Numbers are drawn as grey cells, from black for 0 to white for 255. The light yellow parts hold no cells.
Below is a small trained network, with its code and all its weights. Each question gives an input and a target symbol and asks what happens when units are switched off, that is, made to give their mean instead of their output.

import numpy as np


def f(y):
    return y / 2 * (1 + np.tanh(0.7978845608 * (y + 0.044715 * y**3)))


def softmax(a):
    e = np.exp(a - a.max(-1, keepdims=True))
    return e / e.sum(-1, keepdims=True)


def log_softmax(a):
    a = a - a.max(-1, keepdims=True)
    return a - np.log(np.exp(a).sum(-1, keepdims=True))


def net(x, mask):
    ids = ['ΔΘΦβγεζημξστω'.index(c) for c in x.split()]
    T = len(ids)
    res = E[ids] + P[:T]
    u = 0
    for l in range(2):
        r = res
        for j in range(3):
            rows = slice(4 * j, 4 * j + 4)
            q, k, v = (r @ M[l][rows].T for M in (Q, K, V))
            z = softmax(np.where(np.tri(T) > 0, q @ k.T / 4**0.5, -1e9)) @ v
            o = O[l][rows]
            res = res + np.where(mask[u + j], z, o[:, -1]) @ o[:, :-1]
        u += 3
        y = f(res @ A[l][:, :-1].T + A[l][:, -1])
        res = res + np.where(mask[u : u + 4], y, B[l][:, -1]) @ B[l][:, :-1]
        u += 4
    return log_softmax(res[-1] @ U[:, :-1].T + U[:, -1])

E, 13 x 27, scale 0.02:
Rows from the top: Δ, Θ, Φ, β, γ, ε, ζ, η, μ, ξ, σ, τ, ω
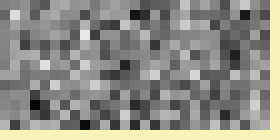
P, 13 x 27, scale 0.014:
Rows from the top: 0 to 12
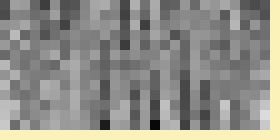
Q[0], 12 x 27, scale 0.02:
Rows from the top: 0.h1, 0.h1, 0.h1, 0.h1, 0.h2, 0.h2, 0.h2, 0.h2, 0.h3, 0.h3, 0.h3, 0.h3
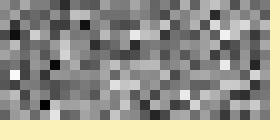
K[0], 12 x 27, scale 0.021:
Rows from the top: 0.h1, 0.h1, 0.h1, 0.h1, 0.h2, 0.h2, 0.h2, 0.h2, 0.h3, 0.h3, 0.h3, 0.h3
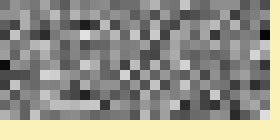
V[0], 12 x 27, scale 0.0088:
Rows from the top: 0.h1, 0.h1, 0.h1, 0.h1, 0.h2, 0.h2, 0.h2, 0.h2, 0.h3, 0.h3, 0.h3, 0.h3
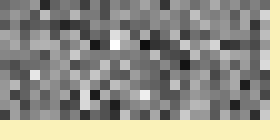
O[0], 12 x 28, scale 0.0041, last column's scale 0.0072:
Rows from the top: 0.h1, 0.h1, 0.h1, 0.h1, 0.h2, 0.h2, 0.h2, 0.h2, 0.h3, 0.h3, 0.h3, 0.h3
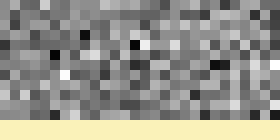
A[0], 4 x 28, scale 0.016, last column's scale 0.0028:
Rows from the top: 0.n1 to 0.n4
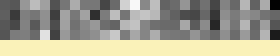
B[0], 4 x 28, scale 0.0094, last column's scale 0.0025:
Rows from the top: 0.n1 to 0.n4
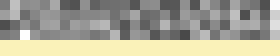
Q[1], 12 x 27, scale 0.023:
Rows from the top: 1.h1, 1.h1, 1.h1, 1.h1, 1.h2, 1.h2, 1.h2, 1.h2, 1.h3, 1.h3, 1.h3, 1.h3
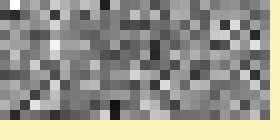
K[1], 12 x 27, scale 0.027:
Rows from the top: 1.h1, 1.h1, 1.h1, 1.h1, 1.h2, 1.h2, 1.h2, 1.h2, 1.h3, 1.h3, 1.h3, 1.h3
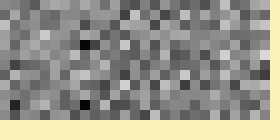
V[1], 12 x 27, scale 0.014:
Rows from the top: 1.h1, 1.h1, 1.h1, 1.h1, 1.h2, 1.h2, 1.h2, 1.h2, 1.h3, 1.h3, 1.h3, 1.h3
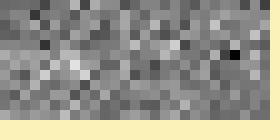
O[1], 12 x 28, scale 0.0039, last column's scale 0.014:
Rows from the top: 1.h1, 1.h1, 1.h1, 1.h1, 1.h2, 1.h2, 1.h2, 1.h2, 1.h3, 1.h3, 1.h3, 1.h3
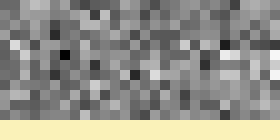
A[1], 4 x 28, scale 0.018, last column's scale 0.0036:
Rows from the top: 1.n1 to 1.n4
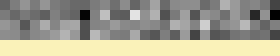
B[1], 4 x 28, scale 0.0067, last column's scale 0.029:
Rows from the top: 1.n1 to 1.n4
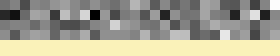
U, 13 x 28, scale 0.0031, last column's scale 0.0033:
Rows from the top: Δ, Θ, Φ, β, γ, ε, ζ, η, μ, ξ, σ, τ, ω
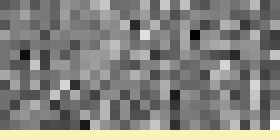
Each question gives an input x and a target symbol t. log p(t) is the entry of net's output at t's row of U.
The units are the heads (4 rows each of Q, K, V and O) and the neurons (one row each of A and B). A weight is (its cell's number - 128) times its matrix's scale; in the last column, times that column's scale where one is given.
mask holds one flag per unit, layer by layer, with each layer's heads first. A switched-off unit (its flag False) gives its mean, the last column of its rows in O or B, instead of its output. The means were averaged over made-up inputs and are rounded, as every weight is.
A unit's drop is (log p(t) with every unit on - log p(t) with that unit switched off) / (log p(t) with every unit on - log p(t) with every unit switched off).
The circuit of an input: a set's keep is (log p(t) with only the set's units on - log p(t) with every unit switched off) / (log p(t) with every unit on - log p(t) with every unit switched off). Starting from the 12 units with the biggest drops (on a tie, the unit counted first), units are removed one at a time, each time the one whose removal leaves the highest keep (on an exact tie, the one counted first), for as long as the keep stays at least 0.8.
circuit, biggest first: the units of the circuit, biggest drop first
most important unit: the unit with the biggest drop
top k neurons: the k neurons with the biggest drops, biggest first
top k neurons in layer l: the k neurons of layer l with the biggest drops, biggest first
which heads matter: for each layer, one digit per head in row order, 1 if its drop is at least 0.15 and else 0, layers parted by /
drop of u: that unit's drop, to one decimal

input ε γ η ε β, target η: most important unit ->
0.h2
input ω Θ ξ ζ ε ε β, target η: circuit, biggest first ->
(0.n2 0.h3)
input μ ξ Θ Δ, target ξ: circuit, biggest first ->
(0.h2 1.h1)
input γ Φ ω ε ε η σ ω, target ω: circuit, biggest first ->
(1.h1 0.h2 0.h1 1.h2)
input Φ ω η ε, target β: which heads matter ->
001 / 010
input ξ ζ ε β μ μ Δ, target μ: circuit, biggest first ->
(0.h2 1.h1)
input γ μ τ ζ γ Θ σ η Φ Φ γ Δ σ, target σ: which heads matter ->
010 / 100
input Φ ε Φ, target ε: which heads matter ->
110 / 010
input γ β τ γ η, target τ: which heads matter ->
000 / 110
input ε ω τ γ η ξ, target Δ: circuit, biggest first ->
(0.h3 0.n3 1.h2 1.n4)
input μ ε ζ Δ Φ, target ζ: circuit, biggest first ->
(0.h2 0.h1 1.h2 1.n1)
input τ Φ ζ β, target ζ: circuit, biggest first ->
(0.h2 1.h2 0.h1 1.n1)
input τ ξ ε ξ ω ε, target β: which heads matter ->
101 / 010
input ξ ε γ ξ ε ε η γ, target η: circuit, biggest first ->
(0.h2)
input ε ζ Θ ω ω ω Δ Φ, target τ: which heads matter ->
001 / 000
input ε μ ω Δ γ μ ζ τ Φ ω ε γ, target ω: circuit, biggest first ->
(0.h1 1.h2)
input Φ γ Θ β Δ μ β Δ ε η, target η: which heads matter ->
010 / 000
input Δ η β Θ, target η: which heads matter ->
110 / 000
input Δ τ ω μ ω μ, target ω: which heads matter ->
100 / 101
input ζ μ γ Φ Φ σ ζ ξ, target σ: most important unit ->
1.h1
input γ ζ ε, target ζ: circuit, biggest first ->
(0.h2 1.h2 0.h1)
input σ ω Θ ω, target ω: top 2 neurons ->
(1.n4 1.n2)
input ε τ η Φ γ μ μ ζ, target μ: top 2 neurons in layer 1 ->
(1.n1 1.n4)
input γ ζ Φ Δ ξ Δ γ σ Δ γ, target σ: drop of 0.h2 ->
0.4
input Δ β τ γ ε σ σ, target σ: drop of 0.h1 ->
0.2
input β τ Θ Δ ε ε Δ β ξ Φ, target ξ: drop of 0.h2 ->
0.5
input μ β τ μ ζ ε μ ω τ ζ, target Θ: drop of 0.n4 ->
0.9
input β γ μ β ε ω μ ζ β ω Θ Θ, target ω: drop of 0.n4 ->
0.0
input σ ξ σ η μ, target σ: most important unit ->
1.h1
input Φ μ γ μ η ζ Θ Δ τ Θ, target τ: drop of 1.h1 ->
0.3
